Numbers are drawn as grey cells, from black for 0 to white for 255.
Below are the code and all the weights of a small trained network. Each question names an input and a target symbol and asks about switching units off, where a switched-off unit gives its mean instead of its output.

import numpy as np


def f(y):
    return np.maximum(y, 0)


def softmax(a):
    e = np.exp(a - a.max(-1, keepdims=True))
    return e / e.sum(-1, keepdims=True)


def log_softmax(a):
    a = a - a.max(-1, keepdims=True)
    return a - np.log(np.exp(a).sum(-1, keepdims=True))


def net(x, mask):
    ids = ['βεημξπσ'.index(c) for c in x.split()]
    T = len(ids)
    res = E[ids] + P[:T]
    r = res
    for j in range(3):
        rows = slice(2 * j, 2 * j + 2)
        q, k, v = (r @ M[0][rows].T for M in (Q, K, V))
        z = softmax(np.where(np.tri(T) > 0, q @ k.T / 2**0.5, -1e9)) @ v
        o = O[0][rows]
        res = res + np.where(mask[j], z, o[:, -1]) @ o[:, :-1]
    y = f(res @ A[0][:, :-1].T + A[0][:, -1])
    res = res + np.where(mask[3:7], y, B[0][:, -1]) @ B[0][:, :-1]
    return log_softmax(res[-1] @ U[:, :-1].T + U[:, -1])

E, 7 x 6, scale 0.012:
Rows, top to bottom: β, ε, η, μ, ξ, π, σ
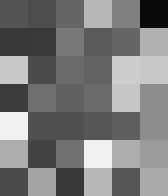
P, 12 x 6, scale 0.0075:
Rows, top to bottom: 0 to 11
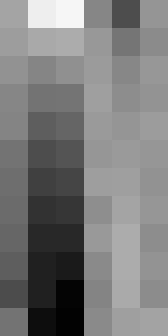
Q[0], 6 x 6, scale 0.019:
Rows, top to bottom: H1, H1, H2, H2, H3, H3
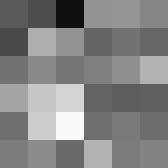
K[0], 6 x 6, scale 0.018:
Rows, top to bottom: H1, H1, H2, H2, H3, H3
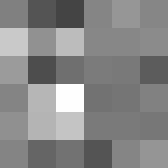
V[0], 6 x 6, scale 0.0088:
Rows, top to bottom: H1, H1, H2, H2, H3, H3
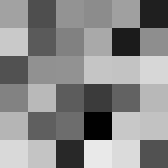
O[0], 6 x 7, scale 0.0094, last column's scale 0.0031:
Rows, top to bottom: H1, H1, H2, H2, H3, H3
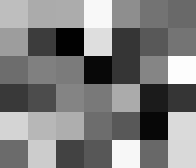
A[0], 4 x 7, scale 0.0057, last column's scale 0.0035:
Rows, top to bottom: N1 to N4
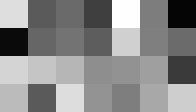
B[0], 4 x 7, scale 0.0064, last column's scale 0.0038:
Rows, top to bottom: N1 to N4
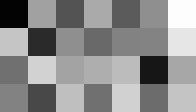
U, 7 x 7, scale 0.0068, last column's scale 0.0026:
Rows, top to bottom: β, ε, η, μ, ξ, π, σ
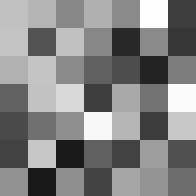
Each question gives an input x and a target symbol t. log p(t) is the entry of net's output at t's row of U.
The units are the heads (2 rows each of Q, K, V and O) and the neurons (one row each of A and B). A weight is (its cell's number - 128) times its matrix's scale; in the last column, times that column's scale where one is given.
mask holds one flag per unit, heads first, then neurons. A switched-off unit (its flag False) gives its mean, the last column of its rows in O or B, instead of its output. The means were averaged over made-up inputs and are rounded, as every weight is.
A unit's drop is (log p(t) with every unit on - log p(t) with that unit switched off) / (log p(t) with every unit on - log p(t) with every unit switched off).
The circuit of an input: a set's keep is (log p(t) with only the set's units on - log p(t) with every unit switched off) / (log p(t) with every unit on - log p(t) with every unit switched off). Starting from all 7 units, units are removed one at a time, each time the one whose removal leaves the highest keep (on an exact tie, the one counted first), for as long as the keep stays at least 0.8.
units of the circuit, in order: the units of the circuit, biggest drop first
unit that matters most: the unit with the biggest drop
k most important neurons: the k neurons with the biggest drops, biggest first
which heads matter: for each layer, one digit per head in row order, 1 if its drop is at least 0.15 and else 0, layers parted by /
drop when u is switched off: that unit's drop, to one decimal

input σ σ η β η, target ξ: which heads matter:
100
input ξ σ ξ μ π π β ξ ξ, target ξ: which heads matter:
110
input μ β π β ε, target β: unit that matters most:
H2
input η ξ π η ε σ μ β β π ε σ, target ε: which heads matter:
001
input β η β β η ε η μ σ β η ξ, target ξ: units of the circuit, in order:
(H2; H1; N1)
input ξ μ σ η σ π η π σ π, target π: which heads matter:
011
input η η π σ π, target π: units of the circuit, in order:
(H3; H2; H1)
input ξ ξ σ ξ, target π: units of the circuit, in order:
(H1; N1; H3)
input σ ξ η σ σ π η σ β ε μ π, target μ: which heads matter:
100
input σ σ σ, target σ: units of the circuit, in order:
(N2; H3; H2; H1)
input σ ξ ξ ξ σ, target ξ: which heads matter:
010
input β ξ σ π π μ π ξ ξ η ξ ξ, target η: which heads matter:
001
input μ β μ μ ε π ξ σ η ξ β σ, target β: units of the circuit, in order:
(H2; H1)
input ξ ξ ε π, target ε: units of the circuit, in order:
(H3; H2)
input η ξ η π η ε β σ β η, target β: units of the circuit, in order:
(H2)
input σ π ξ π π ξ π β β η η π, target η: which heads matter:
011
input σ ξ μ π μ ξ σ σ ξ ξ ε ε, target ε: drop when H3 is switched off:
1.1
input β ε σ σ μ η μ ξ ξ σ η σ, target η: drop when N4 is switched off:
0.0
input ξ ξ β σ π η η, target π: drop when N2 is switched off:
0.1
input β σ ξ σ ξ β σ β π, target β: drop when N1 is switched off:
-0.1
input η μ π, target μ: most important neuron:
(N3)
